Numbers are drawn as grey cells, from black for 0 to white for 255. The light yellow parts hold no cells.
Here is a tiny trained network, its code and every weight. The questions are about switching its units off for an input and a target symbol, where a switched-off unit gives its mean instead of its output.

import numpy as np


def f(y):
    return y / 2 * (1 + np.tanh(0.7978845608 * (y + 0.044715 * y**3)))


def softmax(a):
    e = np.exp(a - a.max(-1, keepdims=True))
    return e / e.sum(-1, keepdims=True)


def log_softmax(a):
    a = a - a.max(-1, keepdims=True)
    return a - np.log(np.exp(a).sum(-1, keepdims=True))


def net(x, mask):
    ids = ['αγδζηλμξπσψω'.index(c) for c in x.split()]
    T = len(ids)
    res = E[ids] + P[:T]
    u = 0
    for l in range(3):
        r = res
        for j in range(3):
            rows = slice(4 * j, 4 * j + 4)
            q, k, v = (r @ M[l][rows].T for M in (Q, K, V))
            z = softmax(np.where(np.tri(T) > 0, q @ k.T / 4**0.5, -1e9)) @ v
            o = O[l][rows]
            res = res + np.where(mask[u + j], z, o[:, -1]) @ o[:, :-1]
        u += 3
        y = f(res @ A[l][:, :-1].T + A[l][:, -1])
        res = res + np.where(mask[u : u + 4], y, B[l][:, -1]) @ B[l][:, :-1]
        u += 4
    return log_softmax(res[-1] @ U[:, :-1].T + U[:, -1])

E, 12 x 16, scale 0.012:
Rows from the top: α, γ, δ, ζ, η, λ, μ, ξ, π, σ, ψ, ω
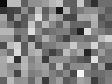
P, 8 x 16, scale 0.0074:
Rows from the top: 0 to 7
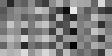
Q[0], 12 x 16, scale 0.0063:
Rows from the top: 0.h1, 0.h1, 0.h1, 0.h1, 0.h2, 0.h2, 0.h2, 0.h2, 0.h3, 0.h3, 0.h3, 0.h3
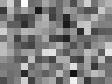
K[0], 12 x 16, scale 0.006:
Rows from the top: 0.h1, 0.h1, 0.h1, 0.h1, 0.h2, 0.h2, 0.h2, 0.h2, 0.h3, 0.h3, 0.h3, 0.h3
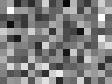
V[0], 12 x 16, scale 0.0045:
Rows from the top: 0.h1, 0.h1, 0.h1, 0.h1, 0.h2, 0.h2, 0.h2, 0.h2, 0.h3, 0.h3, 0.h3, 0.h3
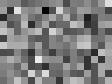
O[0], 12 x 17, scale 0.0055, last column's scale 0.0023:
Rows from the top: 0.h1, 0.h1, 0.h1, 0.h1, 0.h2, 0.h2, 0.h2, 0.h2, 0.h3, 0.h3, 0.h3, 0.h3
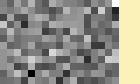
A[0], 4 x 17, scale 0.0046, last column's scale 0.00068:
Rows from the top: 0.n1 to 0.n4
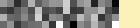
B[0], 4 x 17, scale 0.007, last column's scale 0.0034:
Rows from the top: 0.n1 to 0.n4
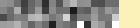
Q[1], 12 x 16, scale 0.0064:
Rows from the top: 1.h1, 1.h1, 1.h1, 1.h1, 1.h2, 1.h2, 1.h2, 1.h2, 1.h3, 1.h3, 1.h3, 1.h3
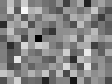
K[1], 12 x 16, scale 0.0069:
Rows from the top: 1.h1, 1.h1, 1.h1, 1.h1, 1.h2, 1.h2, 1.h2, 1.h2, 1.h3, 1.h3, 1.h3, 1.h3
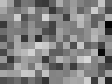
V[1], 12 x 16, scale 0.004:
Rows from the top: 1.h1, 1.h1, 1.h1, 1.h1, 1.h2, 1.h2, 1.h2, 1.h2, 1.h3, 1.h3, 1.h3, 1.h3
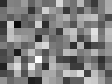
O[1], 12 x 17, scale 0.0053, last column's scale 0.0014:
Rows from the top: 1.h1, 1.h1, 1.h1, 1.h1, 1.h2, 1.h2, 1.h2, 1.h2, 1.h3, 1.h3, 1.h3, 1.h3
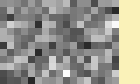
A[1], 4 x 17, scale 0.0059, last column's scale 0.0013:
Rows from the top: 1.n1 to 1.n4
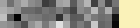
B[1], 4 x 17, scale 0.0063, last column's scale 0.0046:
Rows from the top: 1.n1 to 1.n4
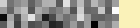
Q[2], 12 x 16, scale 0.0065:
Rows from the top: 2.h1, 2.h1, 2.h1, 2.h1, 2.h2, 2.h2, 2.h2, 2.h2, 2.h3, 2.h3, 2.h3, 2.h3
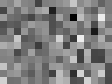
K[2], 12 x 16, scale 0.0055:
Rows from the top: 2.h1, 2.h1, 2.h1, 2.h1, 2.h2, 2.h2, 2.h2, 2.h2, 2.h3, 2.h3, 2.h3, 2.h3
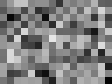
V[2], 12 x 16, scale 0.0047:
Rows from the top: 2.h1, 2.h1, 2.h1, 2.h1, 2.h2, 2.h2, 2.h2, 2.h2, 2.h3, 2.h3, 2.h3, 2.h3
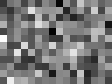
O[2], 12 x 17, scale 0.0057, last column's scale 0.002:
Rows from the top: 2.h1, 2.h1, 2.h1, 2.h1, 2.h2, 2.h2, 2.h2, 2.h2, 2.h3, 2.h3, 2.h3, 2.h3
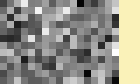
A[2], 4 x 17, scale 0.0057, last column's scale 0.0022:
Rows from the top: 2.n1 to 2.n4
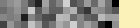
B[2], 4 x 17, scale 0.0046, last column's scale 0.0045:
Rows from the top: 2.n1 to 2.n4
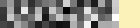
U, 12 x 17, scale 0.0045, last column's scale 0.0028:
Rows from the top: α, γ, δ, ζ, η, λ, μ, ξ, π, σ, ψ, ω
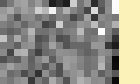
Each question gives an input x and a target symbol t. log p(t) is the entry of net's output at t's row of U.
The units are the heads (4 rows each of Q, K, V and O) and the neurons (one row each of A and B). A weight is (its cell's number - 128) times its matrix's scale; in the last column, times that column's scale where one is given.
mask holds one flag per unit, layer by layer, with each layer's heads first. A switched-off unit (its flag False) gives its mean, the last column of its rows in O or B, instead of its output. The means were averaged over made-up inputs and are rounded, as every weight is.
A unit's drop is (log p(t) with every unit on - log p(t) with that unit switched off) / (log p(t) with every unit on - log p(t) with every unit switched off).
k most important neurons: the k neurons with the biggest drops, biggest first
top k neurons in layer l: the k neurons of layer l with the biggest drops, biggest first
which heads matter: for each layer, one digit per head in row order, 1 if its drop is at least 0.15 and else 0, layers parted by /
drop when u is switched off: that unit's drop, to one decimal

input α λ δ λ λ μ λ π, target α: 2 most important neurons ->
[1.n4; 2.n4]
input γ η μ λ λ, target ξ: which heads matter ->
001 / 000 / 100
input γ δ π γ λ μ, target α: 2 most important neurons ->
[2.n4; 0.n2]
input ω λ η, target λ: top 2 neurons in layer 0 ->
[0.n4; 0.n1]
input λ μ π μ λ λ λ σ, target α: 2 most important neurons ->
[2.n4; 1.n2]
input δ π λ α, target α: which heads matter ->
011 / 000 / 000
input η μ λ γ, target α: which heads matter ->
001 / 000 / 010
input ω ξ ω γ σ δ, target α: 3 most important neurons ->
[0.n3; 2.n4; 1.n2]
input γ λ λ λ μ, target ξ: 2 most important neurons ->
[0.n2; 1.n2]
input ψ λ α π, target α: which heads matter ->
100 / 010 / 010
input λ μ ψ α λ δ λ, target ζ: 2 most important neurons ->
[2.n3; 0.n4]
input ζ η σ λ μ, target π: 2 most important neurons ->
[0.n4; 2.n1]
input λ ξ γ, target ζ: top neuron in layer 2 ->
[2.n3]
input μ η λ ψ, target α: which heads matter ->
000 / 010 / 010
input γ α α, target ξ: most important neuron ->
[0.n2]
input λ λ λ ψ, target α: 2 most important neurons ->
[2.n4; 0.n3]
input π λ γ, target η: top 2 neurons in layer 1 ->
[1.n3; 1.n2]
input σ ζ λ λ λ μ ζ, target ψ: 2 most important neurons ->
[0.n4; 1.n1]
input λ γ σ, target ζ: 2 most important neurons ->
[2.n3; 0.n4]
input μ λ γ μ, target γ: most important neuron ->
[1.n4]
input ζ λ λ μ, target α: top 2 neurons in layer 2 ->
[2.n4; 2.n2]
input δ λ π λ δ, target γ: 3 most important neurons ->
[1.n1; 0.n3; 2.n4]
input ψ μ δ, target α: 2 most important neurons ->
[0.n1; 2.n2]
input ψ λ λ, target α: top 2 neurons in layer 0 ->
[0.n1; 0.n4]
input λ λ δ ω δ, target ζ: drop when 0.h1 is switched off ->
0.1
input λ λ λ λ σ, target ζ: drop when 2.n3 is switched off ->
0.3
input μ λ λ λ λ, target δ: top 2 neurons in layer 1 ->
[1.n4; 1.n2]
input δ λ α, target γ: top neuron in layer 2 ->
[2.n4]
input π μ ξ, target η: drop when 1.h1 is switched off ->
0.1
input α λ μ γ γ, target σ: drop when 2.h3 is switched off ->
0.2
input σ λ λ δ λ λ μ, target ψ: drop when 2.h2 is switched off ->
0.2
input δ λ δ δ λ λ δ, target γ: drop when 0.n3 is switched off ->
0.1
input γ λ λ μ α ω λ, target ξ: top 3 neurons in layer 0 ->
[0.n2; 0.n4; 0.n1]
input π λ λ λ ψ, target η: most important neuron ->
[0.n4]
